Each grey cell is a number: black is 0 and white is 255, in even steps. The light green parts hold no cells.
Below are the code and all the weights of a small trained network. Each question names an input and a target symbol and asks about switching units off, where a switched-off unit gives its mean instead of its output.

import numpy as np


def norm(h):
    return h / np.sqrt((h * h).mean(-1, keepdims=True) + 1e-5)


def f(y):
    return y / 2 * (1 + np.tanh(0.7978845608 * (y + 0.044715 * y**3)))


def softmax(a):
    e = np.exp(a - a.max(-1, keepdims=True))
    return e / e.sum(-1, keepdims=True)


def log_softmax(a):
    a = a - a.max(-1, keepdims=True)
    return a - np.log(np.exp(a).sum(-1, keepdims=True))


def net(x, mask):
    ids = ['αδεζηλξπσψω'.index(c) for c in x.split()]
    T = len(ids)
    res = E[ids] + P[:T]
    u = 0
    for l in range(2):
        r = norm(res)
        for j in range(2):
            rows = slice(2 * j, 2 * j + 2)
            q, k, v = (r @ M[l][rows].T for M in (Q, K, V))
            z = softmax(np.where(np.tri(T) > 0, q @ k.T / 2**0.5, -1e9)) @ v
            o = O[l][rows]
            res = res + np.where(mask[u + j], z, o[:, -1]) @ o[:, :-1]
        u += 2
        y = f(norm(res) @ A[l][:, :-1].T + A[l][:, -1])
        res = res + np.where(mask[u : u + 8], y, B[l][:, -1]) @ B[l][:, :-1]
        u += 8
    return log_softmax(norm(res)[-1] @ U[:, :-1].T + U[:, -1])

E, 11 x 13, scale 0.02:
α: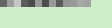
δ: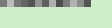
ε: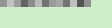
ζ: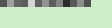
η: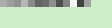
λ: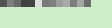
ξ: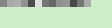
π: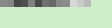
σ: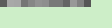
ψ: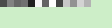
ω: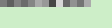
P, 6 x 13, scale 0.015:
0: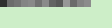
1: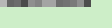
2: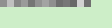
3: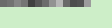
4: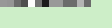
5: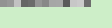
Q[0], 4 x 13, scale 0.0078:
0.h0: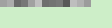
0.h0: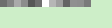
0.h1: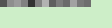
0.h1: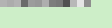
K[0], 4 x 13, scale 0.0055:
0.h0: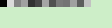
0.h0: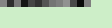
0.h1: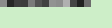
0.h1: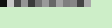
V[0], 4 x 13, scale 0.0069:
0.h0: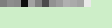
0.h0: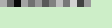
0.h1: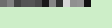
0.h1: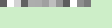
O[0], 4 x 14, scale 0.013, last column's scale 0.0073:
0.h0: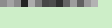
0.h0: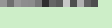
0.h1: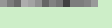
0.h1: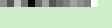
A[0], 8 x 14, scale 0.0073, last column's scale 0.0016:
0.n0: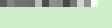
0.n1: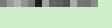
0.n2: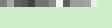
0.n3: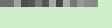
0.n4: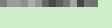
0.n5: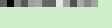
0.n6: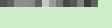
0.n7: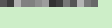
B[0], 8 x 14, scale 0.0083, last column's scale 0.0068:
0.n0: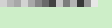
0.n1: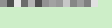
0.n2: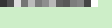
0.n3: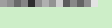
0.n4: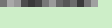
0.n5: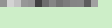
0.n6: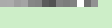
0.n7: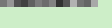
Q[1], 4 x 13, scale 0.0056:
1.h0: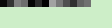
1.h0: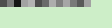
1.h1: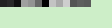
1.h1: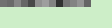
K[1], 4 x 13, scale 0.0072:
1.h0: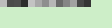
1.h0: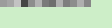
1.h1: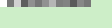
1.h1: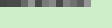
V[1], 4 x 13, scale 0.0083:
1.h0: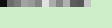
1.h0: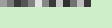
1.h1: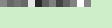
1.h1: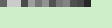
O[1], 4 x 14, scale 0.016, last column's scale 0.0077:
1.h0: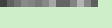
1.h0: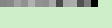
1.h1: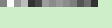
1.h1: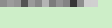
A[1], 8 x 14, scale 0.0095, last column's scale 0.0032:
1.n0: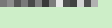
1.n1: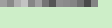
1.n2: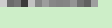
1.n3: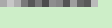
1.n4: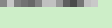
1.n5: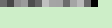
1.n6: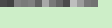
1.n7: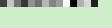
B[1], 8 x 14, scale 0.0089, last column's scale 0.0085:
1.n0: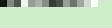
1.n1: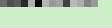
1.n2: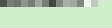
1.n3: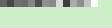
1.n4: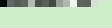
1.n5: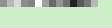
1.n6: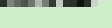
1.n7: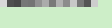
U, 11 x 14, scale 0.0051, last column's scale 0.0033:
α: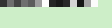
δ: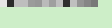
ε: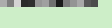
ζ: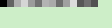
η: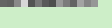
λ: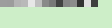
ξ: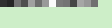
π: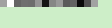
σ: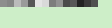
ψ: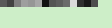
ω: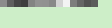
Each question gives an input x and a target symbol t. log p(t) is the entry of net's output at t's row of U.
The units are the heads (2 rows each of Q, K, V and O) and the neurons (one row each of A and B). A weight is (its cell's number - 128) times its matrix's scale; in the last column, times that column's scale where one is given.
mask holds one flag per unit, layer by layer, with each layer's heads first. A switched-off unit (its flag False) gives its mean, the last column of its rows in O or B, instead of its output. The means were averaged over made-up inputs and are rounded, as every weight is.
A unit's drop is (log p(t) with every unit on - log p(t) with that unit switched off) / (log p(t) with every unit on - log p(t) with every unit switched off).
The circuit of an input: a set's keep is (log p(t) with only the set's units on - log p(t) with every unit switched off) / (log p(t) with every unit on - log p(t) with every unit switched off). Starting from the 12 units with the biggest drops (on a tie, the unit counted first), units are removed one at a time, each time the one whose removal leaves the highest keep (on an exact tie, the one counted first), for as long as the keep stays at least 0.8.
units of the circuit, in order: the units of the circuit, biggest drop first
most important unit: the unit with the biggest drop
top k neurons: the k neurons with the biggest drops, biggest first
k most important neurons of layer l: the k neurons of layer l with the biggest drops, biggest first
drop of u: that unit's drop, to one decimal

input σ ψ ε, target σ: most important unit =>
0.h0
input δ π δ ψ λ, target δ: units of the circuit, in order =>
0.h1, 0.n0, 1.n6
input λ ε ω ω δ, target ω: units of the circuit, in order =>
0.h1, 1.n7
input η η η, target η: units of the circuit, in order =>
1.h0, 0.h0
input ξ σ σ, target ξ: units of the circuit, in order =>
1.h0, 0.h1
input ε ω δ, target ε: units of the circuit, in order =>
0.h1, 0.h0
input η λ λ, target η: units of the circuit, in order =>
1.h0, 0.h0, 1.n0
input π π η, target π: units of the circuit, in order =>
1.h1, 0.h0
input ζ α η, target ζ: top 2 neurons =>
0.n6, 1.n4
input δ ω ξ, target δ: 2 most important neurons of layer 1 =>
1.n0, 1.n6
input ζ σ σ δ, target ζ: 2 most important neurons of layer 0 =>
0.n6, 0.n3
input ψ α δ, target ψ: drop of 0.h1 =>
0.1
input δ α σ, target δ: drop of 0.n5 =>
0.0
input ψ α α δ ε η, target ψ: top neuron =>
0.n3
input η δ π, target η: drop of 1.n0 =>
0.2
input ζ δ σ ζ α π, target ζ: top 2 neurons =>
0.n6, 1.n4
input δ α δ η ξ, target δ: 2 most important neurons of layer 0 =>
0.n2, 0.n0
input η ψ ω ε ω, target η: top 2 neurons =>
1.n0, 0.n5
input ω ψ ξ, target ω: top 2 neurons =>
1.n7, 1.n4
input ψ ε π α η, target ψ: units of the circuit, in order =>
1.h1
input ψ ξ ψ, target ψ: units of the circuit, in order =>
1.h1, 0.h1
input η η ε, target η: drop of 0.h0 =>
0.2
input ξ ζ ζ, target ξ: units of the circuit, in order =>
1.h0, 0.h1
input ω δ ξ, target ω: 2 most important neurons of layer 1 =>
1.n7, 1.n4
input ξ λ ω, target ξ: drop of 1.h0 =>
0.3
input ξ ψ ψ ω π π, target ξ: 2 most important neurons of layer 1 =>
1.n4, 1.n0
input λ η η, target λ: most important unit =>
0.h1
